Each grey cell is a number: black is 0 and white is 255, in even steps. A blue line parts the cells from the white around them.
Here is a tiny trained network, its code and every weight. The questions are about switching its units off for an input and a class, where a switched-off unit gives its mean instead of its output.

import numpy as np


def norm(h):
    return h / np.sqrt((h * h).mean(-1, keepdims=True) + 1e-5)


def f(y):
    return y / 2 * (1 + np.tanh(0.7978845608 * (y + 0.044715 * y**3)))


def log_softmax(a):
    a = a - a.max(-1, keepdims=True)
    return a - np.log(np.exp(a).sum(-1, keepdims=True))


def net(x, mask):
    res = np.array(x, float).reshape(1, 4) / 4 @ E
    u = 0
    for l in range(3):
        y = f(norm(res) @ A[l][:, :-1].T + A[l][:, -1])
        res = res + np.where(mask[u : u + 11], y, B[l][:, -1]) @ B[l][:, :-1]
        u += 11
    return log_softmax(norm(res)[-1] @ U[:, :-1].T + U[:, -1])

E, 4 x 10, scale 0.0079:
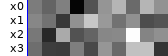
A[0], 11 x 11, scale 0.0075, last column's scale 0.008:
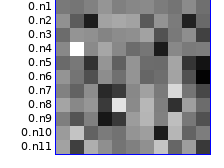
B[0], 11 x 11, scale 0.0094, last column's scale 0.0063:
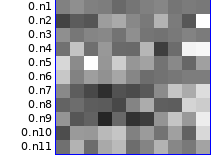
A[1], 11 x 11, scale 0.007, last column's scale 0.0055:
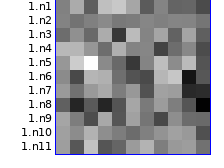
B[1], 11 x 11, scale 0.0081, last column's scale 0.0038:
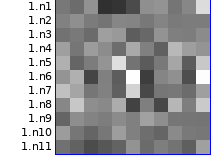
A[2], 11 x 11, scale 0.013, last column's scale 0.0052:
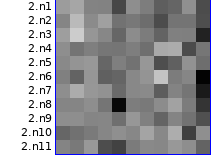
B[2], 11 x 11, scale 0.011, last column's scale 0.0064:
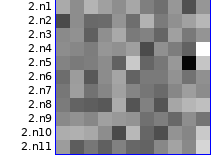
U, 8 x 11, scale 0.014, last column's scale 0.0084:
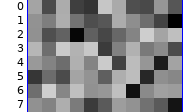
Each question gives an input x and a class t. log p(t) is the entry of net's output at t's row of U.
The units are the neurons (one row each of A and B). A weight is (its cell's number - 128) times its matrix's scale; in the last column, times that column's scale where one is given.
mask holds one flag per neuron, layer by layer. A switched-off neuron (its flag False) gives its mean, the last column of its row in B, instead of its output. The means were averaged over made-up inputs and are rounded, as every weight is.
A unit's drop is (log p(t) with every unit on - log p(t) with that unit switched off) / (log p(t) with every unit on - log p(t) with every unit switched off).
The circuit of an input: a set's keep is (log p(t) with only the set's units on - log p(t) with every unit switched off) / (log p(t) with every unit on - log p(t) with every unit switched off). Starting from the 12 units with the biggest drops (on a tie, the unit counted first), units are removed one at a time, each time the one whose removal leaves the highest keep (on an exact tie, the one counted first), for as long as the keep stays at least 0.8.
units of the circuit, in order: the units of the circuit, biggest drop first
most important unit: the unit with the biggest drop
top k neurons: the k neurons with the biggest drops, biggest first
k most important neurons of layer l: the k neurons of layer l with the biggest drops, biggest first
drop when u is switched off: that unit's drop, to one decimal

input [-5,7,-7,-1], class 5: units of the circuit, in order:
[2.n10 1.n1]
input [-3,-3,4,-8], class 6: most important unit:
0.n9
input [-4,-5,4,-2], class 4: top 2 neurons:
[0.n4 0.n8]
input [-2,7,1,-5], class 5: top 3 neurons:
[2.n10 0.n5 1.n3]
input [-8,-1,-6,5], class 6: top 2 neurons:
[0.n5 0.n9]
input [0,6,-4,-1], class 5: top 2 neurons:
[0.n2 2.n10]
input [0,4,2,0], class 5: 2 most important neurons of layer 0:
[0.n8 0.n9]
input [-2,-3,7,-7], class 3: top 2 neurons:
[1.n5 0.n2]
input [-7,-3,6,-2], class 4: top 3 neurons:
[0.n4 0.n8 1.n6]
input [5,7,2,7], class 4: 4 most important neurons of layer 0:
[0.n2 0.n8 0.n4 0.n5]
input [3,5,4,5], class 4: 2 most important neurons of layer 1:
[1.n1 1.n6]
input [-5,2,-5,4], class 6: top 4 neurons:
[0.n4 2.n10 0.n5 0.n8]
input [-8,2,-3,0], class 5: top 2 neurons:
[0.n2 2.n10]
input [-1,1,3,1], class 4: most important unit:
0.n4
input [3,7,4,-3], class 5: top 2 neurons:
[0.n7 0.n9]
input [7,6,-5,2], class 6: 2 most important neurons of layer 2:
[2.n10 2.n5]
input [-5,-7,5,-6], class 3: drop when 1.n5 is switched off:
0.2
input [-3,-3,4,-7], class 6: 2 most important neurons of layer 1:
[1.n1 1.n5]
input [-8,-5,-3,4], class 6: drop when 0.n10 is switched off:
-0.1
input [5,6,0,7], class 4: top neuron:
[0.n2]
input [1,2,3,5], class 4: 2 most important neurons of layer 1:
[1.n1 1.n6]
